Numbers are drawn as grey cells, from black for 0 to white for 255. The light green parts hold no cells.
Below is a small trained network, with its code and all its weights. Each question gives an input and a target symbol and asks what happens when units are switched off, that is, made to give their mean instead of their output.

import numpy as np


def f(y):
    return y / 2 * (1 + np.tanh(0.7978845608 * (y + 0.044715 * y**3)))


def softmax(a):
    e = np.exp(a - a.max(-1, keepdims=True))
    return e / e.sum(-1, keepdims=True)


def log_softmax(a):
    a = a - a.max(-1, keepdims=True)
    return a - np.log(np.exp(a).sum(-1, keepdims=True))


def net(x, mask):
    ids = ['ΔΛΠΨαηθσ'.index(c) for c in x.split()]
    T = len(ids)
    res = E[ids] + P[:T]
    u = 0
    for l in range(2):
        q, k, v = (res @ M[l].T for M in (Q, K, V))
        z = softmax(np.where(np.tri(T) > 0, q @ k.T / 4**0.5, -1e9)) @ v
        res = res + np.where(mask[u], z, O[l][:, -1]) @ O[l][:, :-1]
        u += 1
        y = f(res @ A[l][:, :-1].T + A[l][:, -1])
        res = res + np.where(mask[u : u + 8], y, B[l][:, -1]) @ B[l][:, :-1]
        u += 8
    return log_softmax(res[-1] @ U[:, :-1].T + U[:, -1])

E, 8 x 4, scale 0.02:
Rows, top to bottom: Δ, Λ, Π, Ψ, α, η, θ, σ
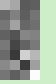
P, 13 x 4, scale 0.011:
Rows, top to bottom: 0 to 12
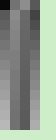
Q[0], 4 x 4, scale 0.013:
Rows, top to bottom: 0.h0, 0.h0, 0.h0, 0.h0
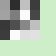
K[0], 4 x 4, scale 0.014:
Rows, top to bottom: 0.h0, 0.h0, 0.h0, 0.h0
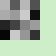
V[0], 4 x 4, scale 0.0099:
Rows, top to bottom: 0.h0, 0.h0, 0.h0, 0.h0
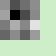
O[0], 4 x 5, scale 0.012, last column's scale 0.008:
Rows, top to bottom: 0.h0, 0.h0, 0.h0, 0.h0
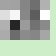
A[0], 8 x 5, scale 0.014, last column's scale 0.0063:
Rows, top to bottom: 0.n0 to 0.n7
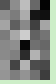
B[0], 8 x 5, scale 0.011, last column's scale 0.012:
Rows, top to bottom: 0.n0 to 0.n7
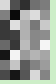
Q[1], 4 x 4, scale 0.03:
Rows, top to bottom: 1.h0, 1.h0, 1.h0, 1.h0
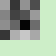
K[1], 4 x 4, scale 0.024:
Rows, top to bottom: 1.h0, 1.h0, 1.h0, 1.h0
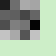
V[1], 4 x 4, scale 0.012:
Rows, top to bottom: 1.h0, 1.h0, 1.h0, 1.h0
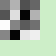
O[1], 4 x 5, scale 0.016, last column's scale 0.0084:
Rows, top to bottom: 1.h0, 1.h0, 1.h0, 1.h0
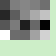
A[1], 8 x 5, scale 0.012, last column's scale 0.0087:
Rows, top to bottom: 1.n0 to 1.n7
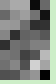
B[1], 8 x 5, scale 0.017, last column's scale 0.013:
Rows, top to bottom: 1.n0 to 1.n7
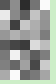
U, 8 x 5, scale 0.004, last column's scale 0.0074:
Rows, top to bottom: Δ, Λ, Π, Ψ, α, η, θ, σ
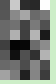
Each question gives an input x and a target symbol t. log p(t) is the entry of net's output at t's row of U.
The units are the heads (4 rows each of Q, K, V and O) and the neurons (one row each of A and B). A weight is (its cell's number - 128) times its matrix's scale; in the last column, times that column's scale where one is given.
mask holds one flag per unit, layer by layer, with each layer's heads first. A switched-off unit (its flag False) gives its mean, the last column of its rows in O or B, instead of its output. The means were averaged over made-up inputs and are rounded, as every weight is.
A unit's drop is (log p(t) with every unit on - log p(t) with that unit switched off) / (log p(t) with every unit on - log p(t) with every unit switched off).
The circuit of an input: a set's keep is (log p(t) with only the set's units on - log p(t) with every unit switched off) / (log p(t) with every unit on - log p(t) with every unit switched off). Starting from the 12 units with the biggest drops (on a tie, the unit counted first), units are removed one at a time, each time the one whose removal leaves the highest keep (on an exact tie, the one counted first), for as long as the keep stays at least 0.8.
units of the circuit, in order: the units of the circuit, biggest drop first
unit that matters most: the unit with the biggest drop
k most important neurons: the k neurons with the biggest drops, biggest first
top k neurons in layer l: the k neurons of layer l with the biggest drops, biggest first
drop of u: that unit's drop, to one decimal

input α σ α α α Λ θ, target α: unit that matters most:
0.n4
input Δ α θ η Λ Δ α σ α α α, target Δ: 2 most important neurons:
[0.n4 0.n2]
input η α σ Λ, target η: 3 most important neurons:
[0.n4 0.n2 0.n1]
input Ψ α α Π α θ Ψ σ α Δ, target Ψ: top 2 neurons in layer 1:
[1.n7 1.n4]
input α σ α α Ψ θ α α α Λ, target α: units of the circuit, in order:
[1.h0 1.n4]
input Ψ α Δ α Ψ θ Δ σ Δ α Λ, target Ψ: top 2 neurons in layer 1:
[1.n7 1.n4]
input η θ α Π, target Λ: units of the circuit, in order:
[0.n5 1.h0]
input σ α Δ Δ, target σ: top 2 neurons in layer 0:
[0.n2 0.n5]
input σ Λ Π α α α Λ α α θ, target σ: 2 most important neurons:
[0.n4 0.n2]
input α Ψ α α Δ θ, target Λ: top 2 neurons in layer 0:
[0.n4 0.n5]
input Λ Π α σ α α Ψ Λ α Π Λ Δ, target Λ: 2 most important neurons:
[0.n4 0.n2]
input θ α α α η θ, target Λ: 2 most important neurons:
[0.n4 0.n3]
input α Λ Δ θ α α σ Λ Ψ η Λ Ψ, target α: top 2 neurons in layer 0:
[0.n2 0.n4]
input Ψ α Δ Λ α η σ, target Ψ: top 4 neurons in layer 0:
[0.n5 0.n4 0.n1 0.n3]
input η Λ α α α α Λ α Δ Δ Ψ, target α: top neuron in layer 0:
[0.n1]
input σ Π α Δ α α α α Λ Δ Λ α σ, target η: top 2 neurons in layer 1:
[1.n6 1.n7]
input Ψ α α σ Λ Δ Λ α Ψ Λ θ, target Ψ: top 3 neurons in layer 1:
[1.n7 1.n4 1.n1]
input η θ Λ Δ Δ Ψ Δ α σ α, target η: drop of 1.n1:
0.1
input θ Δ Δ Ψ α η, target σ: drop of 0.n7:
0.0
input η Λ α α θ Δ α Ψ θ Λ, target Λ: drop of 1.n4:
0.2
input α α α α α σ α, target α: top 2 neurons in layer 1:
[1.n4 1.n6]
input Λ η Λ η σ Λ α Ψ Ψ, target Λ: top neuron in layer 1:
[1.n0]
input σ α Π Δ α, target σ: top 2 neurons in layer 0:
[0.n2 0.n5]
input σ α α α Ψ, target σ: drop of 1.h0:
1.1
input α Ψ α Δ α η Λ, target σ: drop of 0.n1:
-0.2
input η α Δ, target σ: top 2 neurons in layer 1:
[1.n2 1.n6]
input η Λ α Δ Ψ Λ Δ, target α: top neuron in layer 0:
[0.n1]
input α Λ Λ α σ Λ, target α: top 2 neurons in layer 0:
[0.n2 0.n4]
